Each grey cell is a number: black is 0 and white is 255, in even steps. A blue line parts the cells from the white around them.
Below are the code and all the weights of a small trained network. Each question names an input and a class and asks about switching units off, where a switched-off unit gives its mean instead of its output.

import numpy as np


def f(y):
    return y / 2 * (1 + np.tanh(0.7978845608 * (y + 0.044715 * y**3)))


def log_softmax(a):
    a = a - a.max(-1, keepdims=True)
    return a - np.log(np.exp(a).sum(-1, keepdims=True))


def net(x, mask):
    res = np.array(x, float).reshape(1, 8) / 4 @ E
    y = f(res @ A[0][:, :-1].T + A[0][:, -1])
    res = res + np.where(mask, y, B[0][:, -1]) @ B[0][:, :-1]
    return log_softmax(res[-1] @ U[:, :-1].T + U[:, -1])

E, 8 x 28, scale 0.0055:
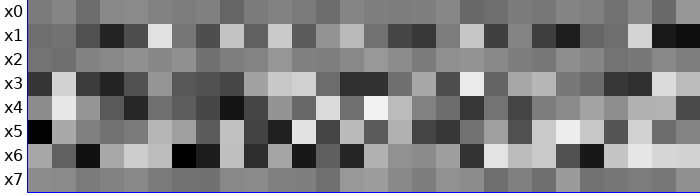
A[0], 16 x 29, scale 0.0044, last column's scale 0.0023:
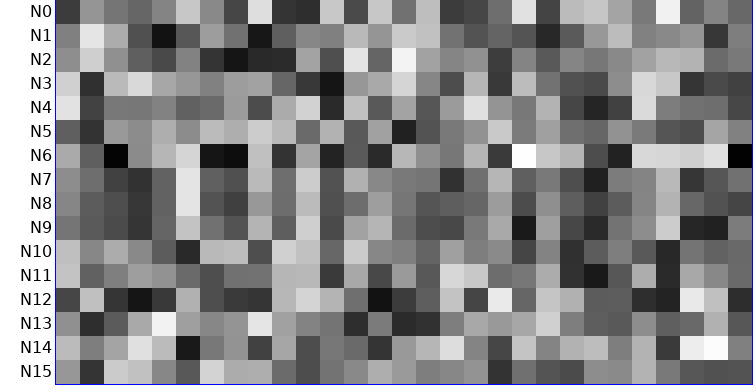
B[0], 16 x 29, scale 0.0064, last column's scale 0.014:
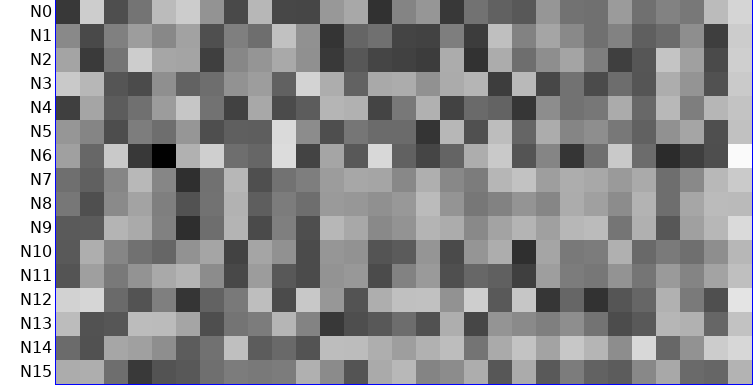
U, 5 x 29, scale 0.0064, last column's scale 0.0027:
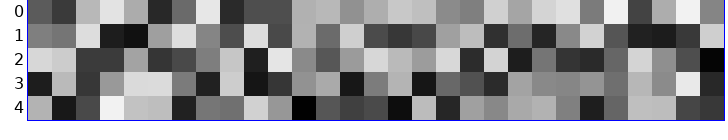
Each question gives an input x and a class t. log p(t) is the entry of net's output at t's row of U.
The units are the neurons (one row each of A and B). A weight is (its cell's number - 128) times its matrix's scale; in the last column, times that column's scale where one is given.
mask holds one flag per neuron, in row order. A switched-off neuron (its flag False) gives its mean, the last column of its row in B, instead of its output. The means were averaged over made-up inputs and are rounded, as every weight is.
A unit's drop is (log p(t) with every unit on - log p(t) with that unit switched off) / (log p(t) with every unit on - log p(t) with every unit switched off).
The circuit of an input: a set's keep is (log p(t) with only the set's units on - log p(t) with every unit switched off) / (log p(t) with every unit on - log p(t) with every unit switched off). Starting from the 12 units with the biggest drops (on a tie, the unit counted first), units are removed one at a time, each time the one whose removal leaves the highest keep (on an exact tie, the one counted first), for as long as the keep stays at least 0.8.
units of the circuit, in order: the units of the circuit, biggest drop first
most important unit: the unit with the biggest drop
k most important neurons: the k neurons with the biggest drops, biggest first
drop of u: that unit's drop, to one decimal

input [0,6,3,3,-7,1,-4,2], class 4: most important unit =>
N5
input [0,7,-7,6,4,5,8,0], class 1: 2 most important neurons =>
[N6 N14]
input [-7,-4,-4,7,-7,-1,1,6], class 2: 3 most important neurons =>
[N12 N2 N1]
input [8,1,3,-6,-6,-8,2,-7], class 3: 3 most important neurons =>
[N4 N11 N12]
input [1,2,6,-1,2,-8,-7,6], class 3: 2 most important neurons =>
[N6 N4]
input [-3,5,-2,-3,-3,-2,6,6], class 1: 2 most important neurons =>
[N6 N14]
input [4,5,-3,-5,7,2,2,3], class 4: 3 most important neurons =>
[N2 N12 N1]
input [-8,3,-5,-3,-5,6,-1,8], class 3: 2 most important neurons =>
[N0 N6]
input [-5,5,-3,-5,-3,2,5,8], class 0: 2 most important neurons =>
[N9 N12]
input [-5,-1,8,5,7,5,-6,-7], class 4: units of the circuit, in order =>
[N1 N6]
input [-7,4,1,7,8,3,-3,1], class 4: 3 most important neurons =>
[N1 N2 N3]
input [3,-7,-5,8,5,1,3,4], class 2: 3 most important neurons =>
[N12 N9 N7]
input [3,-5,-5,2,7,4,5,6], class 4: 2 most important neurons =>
[N2 N9]
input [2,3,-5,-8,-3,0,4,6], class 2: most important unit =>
N3
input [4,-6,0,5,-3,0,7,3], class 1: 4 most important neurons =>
[N6 N9 N7 N8]
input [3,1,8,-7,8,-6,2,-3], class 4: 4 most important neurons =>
[N2 N12 N1 N0]
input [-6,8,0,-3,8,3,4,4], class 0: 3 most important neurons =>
[N9 N7 N8]
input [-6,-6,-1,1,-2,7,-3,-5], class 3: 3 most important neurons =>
[N0 N9 N7]
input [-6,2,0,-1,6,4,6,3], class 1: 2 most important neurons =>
[N6 N13]
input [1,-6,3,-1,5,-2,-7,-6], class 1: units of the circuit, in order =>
[N10]
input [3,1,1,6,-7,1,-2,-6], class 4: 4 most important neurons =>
[N5 N13 N3 N15]
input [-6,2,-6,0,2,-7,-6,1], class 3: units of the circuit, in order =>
[N6 N4]
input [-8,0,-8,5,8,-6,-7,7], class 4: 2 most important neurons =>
[N6 N1]
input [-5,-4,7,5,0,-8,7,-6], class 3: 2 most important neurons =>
[N11 N4]
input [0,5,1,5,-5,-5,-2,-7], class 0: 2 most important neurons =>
[N9 N7]
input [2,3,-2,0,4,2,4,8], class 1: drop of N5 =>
0.1
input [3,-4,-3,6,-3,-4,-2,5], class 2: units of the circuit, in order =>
[N12]
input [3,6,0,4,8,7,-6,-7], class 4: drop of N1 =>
0.9
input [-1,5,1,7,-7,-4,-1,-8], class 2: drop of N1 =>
0.3
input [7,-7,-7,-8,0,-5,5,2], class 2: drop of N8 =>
0.2
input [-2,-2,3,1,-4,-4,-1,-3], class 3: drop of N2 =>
0.6
